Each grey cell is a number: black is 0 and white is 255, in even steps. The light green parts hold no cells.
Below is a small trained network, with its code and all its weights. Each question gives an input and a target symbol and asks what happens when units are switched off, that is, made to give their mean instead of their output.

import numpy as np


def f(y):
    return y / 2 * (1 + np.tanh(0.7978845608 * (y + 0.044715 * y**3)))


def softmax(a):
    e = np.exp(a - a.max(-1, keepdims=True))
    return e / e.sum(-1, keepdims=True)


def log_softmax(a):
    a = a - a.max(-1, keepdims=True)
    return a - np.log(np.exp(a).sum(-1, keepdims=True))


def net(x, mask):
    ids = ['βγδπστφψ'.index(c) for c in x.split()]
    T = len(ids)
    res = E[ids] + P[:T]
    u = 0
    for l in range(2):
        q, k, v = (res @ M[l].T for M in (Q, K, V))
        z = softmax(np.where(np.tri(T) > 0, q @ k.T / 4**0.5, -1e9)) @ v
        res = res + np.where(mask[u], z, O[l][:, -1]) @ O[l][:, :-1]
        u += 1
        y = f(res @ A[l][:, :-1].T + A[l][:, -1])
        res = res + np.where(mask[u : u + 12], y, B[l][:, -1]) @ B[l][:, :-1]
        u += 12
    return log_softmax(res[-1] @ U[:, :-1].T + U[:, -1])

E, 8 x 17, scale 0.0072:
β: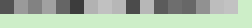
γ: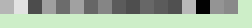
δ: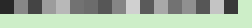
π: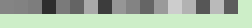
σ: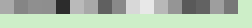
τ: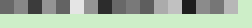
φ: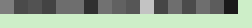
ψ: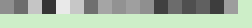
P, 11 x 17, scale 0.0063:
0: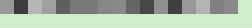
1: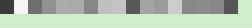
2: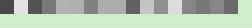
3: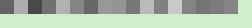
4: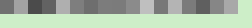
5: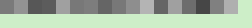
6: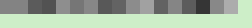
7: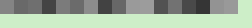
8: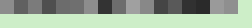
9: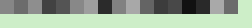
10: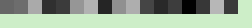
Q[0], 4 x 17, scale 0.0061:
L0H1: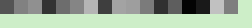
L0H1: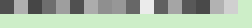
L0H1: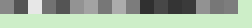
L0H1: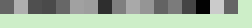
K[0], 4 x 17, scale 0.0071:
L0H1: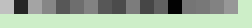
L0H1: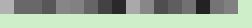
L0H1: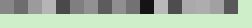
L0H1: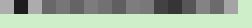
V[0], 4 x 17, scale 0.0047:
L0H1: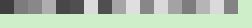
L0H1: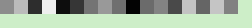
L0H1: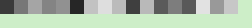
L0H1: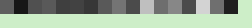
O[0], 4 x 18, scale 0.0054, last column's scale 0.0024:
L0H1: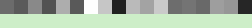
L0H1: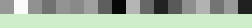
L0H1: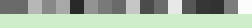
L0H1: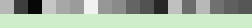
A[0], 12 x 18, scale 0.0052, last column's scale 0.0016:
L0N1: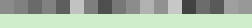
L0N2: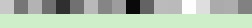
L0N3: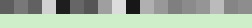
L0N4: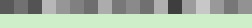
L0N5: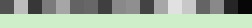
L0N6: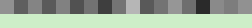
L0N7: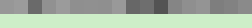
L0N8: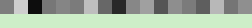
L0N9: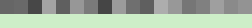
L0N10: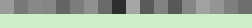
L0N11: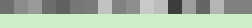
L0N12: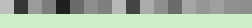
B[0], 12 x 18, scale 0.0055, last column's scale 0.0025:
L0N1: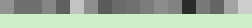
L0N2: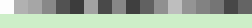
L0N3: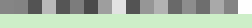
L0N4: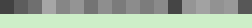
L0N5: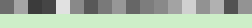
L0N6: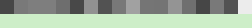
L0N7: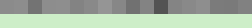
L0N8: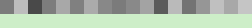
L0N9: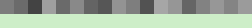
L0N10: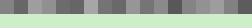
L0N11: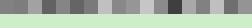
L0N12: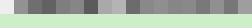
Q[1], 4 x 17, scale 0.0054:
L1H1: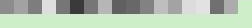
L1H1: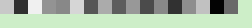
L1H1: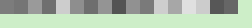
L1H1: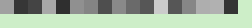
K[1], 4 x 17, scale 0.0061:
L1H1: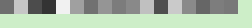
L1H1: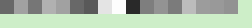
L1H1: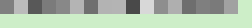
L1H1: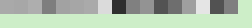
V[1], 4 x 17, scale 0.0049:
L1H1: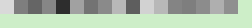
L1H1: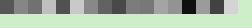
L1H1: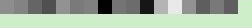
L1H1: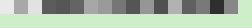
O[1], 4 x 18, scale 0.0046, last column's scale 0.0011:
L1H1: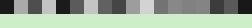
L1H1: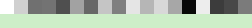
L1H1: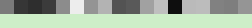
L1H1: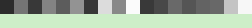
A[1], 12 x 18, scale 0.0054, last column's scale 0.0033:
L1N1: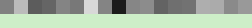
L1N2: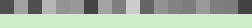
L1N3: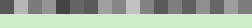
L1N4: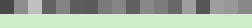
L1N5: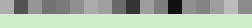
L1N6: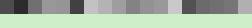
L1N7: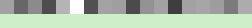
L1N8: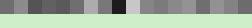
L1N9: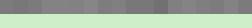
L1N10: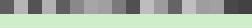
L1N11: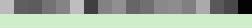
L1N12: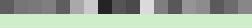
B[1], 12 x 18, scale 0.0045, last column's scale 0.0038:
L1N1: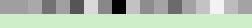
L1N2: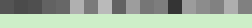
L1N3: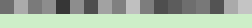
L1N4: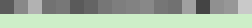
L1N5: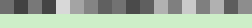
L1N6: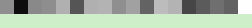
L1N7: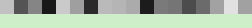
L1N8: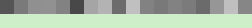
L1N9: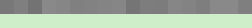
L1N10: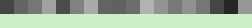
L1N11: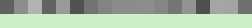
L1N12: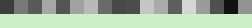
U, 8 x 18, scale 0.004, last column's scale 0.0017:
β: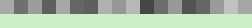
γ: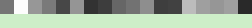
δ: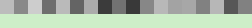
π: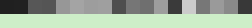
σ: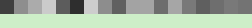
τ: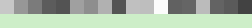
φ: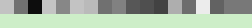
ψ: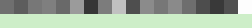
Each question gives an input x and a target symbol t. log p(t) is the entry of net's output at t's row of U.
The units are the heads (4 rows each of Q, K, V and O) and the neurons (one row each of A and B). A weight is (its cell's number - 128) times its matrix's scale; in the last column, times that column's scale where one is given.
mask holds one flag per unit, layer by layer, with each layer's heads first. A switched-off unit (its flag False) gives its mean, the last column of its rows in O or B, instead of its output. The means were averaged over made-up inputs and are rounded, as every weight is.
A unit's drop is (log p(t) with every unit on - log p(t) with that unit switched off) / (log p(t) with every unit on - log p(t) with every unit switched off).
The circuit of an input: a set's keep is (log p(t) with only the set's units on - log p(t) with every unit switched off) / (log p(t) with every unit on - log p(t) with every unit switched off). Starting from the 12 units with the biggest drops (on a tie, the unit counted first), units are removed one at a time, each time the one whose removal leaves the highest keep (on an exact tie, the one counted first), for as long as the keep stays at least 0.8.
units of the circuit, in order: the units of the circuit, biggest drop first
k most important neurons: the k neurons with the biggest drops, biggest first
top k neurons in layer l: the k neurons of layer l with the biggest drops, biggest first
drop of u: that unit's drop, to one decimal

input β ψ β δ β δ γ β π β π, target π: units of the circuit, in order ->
L1H1, L0N6
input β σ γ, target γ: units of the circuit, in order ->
L0H1, L1N6
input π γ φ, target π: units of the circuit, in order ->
L1H1, L0N2
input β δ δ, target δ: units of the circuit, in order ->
L1H1, L0N5
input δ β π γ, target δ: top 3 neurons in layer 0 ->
L0N5, L0N8, L0N4
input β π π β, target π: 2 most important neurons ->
L0N5, L1N5
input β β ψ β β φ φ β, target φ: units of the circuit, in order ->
L0H1
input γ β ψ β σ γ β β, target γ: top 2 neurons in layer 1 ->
L1N6, L1N3
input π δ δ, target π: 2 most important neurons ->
L0N2, L0N5
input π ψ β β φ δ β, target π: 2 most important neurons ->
L0N2, L1N5
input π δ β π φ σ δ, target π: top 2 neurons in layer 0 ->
L0N2, L0N3
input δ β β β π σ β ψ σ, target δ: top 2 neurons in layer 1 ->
L1N3, L1N5
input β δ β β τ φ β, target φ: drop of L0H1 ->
0.7
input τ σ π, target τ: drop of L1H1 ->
0.8
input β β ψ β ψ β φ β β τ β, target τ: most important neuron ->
L0N1
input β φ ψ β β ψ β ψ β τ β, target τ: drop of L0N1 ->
0.3
